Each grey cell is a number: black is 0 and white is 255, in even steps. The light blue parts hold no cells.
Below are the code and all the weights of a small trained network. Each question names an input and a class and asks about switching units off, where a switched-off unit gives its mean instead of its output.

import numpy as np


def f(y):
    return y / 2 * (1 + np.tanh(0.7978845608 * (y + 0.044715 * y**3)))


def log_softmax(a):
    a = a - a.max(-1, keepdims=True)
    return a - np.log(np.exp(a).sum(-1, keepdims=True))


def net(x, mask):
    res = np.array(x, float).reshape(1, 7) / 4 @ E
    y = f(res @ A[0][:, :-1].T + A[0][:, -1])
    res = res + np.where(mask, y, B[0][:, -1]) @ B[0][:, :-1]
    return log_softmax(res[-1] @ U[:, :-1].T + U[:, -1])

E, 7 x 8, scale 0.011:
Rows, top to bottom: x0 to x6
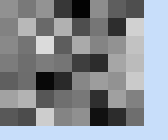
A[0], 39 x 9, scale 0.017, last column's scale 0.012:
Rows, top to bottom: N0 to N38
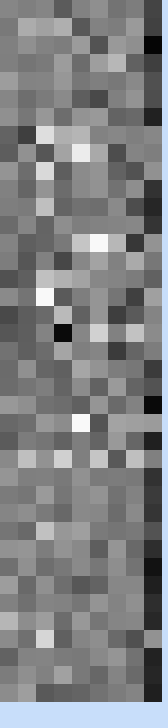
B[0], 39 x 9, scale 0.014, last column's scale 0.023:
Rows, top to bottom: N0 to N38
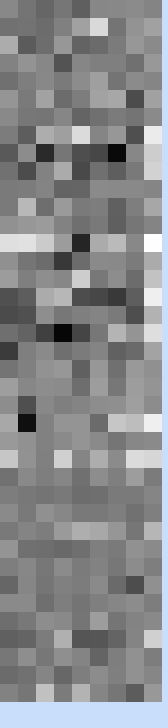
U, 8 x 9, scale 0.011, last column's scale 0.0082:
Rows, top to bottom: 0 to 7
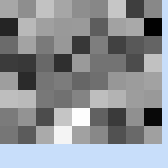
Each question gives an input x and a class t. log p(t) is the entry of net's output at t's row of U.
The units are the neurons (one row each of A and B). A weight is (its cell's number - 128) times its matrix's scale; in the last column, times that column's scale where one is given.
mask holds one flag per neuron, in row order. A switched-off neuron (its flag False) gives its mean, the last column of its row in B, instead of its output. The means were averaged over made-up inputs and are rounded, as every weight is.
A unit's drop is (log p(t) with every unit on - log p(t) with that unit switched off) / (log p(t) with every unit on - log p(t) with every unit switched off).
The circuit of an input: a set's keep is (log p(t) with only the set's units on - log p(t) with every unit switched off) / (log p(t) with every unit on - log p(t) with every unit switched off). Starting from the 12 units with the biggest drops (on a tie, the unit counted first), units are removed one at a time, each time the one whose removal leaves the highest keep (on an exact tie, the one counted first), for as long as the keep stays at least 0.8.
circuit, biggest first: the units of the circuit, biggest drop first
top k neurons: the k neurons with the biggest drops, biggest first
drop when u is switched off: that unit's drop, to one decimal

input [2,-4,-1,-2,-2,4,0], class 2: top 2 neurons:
(N7; N23)
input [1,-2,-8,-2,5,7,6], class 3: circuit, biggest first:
(N13)
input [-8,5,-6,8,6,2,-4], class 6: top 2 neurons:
(N13; N18)
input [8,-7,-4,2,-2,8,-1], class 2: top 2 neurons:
(N7; N23)
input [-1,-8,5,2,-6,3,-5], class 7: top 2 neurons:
(N16; N18)
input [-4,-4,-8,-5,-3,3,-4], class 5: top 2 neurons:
(N13; N16)
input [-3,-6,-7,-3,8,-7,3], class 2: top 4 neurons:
(N8; N13; N25; N17)
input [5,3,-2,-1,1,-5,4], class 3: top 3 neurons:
(N13; N17; N25)
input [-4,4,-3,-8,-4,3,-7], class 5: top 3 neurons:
(N25; N16; N13)
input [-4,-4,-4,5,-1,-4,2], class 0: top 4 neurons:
(N16; N8; N9; N35)
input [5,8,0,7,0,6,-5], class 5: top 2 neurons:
(N16; N7)
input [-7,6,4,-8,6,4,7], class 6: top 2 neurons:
(N8; N13)
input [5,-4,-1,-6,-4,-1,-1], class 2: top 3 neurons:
(N23; N13; N25)
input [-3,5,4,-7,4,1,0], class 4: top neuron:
(N8)
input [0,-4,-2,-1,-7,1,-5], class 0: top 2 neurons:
(N8; N13)
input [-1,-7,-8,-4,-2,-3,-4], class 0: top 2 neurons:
(N13; N18)
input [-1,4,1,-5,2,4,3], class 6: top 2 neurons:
(N13; N18)
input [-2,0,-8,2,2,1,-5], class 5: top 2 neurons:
(N16; N7)
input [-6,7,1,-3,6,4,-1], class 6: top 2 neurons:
(N8; N13)
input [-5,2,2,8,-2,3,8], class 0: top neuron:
(N5)
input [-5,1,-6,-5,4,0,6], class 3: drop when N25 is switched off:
0.2
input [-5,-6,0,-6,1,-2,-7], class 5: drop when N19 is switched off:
0.0
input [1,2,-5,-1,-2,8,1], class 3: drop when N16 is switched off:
0.1
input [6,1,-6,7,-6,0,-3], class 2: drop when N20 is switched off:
-0.1
